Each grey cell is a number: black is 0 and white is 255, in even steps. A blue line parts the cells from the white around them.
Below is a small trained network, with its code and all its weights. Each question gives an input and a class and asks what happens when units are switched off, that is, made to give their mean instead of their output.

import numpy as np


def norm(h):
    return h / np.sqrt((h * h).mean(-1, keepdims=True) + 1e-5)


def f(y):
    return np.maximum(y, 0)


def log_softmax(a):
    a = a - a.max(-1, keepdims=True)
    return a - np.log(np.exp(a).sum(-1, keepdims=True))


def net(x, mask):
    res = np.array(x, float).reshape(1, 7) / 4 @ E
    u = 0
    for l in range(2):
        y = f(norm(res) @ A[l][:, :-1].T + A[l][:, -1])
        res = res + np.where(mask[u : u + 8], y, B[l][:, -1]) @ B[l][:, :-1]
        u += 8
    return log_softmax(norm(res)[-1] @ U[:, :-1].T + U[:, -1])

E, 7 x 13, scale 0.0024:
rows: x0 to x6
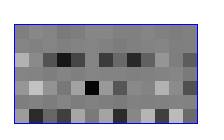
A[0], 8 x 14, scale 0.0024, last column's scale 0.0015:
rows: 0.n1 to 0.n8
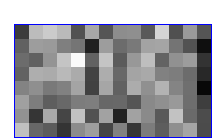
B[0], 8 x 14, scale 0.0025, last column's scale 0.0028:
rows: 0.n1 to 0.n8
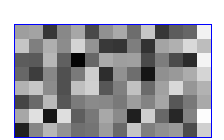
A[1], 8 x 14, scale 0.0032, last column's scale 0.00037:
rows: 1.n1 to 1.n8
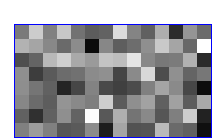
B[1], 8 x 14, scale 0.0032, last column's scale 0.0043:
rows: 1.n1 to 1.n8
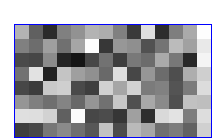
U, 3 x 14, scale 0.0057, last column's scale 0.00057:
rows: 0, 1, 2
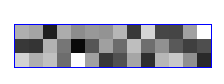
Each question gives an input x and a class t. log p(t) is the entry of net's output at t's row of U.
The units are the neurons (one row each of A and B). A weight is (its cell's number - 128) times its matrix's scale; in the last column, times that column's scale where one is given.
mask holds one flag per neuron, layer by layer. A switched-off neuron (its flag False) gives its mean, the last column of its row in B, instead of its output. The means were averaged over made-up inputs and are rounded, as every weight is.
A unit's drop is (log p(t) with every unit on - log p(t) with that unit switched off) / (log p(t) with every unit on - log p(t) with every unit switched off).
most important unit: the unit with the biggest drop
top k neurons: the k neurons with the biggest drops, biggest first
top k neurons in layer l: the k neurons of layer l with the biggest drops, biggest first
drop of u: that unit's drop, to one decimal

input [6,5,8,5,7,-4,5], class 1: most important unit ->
1.n5
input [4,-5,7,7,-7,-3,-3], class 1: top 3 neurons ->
[1.n8 1.n5 1.n2]
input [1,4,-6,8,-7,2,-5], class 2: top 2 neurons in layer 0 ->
[0.n7 0.n3]
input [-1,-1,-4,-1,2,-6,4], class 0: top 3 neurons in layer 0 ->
[0.n7 0.n8 0.n6]
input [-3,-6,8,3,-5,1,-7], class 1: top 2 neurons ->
[1.n8 0.n7]
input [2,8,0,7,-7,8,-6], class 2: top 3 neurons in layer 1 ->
[1.n7 1.n4 1.n6]
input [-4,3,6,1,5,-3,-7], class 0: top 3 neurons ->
[1.n1 1.n3 1.n7]
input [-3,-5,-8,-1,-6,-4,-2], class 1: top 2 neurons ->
[1.n3 1.n2]
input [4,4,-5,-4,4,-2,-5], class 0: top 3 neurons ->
[1.n1 0.n1 1.n5]
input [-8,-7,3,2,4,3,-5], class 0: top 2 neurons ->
[1.n1 1.n7]
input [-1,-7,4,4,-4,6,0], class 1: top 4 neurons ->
[1.n5 0.n8 1.n8 1.n2]
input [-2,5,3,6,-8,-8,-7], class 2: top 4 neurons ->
[1.n7 0.n7 1.n4 0.n3]
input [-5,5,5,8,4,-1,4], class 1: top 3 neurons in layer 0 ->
[0.n1 0.n6 0.n8]
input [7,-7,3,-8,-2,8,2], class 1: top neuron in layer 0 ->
[0.n1]
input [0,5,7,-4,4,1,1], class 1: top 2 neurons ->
[1.n5 1.n7]
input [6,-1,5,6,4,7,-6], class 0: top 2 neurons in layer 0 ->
[0.n3 0.n1]
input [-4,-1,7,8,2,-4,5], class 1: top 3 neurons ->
[1.n5 1.n1 0.n1]
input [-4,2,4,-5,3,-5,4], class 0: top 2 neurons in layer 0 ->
[0.n7 0.n3]
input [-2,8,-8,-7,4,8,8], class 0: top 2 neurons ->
[0.n7 1.n4]
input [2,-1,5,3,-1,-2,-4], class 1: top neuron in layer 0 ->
[0.n7]
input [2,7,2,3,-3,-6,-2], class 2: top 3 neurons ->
[1.n7 0.n7 0.n3]
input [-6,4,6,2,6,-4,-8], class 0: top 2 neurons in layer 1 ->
[1.n1 1.n7]
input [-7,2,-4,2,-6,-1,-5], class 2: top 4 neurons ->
[1.n7 0.n7 1.n4 1.n3]
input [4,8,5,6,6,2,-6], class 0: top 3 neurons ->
[1.n1 1.n7 1.n3]
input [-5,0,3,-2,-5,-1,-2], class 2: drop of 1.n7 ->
2.0
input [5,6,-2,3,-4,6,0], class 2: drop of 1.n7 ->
1.4
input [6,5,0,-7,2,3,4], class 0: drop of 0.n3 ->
0.0
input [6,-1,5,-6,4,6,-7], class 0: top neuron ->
[1.n1]
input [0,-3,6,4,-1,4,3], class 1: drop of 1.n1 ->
0.1
